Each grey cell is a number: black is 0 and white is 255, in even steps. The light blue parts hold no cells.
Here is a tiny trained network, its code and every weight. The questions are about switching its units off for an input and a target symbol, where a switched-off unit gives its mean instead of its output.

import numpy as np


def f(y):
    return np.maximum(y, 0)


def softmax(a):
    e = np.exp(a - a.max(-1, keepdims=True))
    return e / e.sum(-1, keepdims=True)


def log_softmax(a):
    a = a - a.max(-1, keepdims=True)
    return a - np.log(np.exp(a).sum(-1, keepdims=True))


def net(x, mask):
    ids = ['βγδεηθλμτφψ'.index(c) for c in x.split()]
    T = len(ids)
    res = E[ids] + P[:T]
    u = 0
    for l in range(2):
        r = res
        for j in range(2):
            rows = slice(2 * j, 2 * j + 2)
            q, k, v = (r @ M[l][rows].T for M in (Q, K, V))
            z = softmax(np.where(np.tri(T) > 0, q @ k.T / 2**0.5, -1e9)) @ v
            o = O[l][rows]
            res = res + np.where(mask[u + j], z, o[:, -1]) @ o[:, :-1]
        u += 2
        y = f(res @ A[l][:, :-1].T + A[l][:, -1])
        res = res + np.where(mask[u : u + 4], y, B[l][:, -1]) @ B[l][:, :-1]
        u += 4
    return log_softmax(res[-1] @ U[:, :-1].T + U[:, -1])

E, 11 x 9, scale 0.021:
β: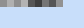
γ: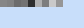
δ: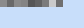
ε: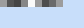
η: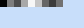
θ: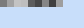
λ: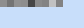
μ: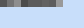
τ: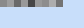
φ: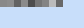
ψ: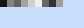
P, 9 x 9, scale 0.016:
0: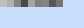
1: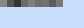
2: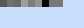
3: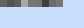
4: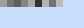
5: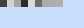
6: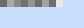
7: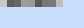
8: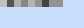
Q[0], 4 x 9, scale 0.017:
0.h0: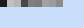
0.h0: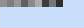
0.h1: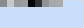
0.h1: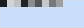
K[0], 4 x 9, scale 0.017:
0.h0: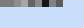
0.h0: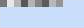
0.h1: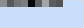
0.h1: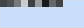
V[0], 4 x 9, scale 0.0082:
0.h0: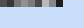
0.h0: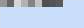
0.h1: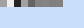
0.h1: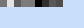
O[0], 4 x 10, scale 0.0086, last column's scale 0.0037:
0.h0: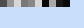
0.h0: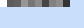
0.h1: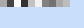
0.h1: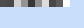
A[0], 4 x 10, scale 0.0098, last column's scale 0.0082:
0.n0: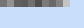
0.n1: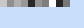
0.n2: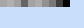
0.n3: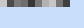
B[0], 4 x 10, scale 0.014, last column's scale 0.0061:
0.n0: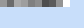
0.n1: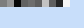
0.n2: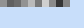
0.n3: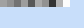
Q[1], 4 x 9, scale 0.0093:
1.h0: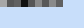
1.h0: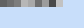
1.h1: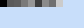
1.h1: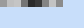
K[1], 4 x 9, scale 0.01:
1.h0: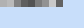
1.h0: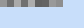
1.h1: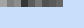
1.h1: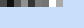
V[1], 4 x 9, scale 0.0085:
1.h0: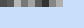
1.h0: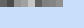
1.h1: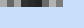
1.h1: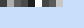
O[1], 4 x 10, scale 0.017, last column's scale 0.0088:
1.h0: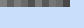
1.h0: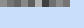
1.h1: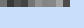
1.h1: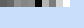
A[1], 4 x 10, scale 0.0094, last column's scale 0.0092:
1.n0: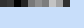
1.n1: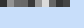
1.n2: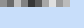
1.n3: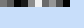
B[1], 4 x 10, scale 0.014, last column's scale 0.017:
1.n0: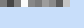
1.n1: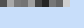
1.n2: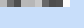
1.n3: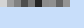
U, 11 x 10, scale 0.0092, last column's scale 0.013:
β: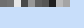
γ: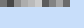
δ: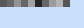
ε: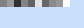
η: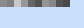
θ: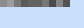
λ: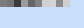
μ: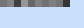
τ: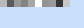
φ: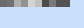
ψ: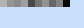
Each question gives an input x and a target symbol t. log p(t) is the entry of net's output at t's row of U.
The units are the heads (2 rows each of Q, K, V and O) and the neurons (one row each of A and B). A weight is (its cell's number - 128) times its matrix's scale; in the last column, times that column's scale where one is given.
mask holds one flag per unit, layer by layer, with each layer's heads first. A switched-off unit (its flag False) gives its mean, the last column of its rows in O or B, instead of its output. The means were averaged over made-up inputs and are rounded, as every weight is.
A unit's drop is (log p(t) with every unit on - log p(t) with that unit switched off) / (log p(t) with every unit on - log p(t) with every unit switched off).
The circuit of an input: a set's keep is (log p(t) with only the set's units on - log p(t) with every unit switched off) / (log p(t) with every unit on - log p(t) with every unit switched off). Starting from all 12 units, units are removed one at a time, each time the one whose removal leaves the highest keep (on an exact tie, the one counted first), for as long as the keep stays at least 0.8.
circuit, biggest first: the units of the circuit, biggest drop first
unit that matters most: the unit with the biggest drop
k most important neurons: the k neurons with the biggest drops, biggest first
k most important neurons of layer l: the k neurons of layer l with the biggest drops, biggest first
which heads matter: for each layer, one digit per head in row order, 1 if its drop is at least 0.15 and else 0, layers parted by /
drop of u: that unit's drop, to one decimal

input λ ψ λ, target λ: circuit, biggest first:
[0.n1, 1.h0]
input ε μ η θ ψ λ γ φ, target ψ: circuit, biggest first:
[1.h1, 0.n3]
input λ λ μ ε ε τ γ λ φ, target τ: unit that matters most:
0.h1
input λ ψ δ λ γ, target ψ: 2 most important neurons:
[0.n3, 1.n2]
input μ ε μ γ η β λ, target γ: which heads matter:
00 / 01
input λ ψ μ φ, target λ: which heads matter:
01 / 10
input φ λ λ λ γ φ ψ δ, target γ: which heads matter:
11 / 01
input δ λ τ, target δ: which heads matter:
00 / 10
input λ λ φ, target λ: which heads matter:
00 / 00
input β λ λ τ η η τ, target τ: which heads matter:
11 / 00
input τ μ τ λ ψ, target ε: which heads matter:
11 / 11
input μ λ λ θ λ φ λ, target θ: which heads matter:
11 / 00
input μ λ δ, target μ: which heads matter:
11 / 01
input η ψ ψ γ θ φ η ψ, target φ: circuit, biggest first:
[1.h1]
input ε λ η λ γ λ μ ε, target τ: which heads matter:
00 / 01
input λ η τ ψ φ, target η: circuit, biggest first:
[0.h0, 1.h1]
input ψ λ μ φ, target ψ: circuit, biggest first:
[0.h0, 1.h1, 0.n3]
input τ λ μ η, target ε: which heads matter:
11 / 11
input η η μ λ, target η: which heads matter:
00 / 11
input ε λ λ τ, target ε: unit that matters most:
0.h0
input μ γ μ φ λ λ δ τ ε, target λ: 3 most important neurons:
[1.n0, 1.n3, 0.n3]
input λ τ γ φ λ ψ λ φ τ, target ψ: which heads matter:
10 / 01
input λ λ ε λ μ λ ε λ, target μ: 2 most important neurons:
[0.n1, 1.n1]
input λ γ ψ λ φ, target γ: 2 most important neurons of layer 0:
[0.n1, 0.n3]
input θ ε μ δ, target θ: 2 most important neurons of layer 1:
[1.n3, 1.n1]
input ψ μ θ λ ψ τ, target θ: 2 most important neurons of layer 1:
[1.n1, 1.n0]
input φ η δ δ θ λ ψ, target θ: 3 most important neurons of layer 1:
[1.n3, 1.n2, 1.n0]
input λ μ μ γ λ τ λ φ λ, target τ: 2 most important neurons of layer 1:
[1.n2, 1.n1]
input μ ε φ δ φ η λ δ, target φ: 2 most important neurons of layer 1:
[1.n1, 1.n2]
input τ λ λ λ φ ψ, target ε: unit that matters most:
0.n2
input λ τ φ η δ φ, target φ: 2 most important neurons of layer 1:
[1.n1, 1.n2]
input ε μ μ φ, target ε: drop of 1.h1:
0.2
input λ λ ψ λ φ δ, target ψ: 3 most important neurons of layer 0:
[0.n3, 0.n0, 0.n1]
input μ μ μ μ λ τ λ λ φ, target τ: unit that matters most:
0.h0
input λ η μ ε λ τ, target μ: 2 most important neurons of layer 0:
[0.n1, 0.n3]
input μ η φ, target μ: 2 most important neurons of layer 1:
[1.n1, 1.n0]
